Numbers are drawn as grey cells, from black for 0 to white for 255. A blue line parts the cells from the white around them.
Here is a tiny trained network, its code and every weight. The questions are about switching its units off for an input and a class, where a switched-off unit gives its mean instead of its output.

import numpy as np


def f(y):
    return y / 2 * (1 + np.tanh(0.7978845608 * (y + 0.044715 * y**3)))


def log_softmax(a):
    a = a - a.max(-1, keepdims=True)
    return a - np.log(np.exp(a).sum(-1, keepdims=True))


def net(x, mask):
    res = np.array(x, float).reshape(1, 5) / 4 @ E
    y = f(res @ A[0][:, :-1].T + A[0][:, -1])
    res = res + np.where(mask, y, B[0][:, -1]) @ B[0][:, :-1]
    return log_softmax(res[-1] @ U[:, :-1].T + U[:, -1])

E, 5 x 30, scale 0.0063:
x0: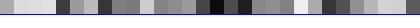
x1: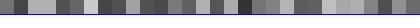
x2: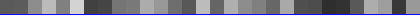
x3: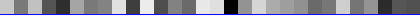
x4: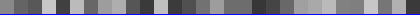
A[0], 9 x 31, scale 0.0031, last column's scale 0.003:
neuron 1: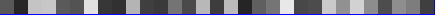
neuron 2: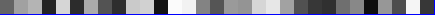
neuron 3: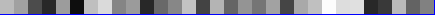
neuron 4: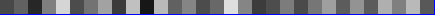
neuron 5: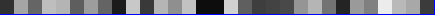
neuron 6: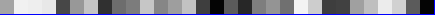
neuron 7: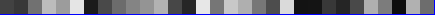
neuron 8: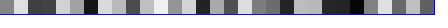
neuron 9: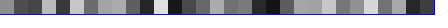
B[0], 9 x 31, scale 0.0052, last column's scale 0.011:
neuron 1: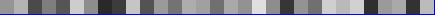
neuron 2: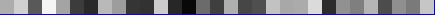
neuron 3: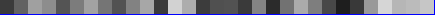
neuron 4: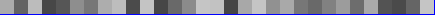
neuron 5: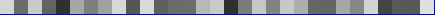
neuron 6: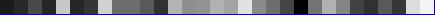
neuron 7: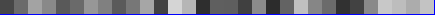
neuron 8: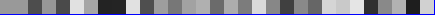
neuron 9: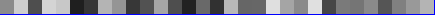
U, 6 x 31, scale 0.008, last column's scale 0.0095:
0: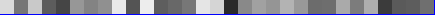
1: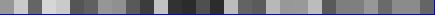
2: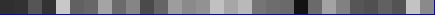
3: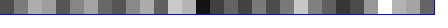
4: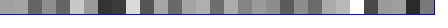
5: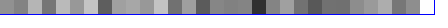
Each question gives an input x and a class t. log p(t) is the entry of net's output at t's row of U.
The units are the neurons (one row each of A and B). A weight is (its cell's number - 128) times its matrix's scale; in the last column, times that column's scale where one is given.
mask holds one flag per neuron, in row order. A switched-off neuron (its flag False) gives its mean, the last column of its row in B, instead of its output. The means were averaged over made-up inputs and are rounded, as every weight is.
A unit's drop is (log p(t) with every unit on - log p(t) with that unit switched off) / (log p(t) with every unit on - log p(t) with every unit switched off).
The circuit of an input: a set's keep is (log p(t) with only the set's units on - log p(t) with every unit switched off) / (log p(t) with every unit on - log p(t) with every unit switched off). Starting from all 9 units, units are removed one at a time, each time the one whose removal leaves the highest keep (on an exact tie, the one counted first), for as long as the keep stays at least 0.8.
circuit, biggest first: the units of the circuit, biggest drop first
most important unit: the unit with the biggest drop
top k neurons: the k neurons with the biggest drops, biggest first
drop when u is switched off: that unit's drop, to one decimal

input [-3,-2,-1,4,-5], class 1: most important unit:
neuron 2
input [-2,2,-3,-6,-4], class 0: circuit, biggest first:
neuron 4; neuron 5
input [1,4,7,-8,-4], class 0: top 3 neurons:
neuron 5; neuron 4; neuron 3
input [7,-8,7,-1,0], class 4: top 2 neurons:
neuron 8; neuron 3
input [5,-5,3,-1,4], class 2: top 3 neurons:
neuron 6; neuron 2; neuron 1
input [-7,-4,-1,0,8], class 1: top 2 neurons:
neuron 9; neuron 6
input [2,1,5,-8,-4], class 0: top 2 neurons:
neuron 5; neuron 4
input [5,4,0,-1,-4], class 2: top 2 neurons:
neuron 6; neuron 8
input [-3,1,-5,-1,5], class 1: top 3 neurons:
neuron 9; neuron 6; neuron 7
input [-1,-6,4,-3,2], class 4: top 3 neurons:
neuron 8; neuron 3; neuron 6
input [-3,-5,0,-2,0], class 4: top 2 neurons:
neuron 6; neuron 8
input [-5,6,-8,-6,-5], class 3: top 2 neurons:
neuron 3; neuron 6
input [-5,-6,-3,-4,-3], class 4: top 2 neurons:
neuron 8; neuron 6
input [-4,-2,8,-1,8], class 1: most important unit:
neuron 9
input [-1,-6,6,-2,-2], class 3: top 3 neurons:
neuron 7; neuron 1; neuron 6
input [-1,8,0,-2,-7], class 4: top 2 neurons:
neuron 1; neuron 9
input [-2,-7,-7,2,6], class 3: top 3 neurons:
neuron 3; neuron 2; neuron 1
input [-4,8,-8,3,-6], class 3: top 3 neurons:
neuron 3; neuron 8; neuron 6
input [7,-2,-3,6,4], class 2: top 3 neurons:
neuron 6; neuron 5; neuron 4
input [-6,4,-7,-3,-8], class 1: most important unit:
neuron 2
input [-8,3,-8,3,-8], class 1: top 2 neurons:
neuron 2; neuron 6
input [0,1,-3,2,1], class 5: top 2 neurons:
neuron 6; neuron 5
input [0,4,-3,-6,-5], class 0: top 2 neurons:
neuron 5; neuron 4
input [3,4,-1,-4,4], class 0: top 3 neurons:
neuron 5; neuron 8; neuron 2
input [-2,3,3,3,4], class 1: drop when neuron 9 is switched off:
0.3
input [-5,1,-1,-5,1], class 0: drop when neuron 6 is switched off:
0.4
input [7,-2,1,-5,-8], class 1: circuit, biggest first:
neuron 2
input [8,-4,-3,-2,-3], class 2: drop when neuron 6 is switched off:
0.8
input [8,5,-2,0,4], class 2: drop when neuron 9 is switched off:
0.0
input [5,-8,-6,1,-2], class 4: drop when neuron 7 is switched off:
0.2
